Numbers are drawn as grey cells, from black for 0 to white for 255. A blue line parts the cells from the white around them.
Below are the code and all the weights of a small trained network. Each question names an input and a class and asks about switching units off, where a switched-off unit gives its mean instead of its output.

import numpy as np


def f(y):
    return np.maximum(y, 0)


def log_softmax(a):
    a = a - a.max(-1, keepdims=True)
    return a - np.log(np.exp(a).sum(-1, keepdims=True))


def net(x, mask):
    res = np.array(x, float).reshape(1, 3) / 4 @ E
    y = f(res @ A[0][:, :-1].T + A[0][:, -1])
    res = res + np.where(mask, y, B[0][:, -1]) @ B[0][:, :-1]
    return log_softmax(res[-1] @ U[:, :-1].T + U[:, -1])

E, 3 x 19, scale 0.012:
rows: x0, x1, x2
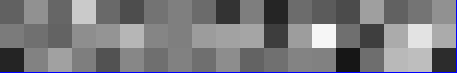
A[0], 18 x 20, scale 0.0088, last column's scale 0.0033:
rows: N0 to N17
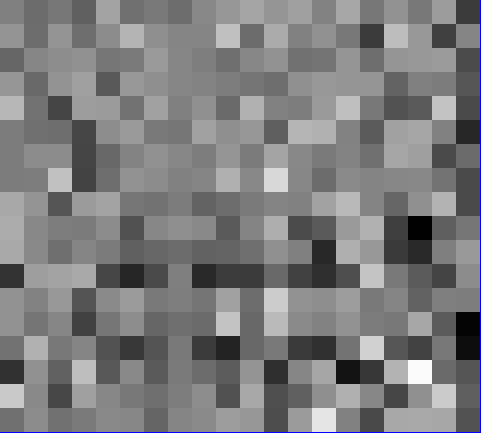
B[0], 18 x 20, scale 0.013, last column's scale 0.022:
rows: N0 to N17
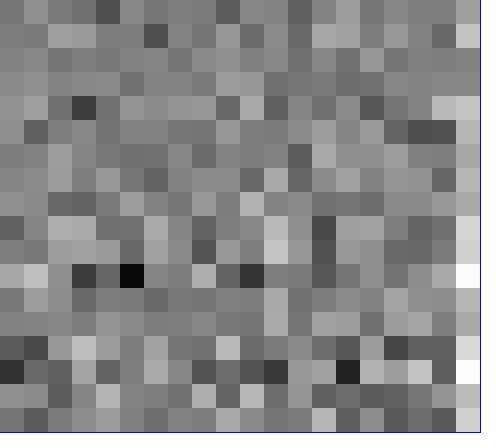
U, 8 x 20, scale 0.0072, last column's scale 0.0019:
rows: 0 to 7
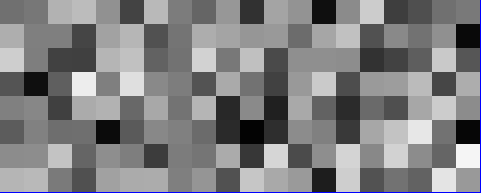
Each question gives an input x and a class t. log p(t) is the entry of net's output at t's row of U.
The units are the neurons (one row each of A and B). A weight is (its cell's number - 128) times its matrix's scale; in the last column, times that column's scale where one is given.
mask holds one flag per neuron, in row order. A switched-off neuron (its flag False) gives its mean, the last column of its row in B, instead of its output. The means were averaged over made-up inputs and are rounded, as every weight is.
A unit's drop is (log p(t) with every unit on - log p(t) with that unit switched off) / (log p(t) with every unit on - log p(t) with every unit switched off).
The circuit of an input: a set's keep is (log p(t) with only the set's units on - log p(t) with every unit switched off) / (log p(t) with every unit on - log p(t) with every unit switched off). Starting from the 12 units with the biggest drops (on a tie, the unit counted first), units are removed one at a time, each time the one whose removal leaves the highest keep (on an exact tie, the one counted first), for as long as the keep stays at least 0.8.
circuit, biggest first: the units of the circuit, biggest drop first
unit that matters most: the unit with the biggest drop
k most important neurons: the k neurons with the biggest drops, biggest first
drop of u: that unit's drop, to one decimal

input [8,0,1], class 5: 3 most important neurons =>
(N15 N9 N11)
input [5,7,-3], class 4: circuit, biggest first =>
(N16)
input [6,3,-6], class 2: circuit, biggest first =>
(N15 N16)
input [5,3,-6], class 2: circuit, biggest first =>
(N15 N16)
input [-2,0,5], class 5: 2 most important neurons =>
(N14 N17)
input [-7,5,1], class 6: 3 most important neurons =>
(N15 N14 N1)
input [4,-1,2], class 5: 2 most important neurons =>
(N9 N10)
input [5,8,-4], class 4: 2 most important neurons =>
(N16 N4)
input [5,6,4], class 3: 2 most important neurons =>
(N11 N17)
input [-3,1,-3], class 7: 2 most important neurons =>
(N15 N17)
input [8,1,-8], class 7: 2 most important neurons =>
(N15 N4)
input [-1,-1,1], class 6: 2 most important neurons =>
(N15 N14)
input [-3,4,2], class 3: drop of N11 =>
0.2
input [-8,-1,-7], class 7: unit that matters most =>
N4
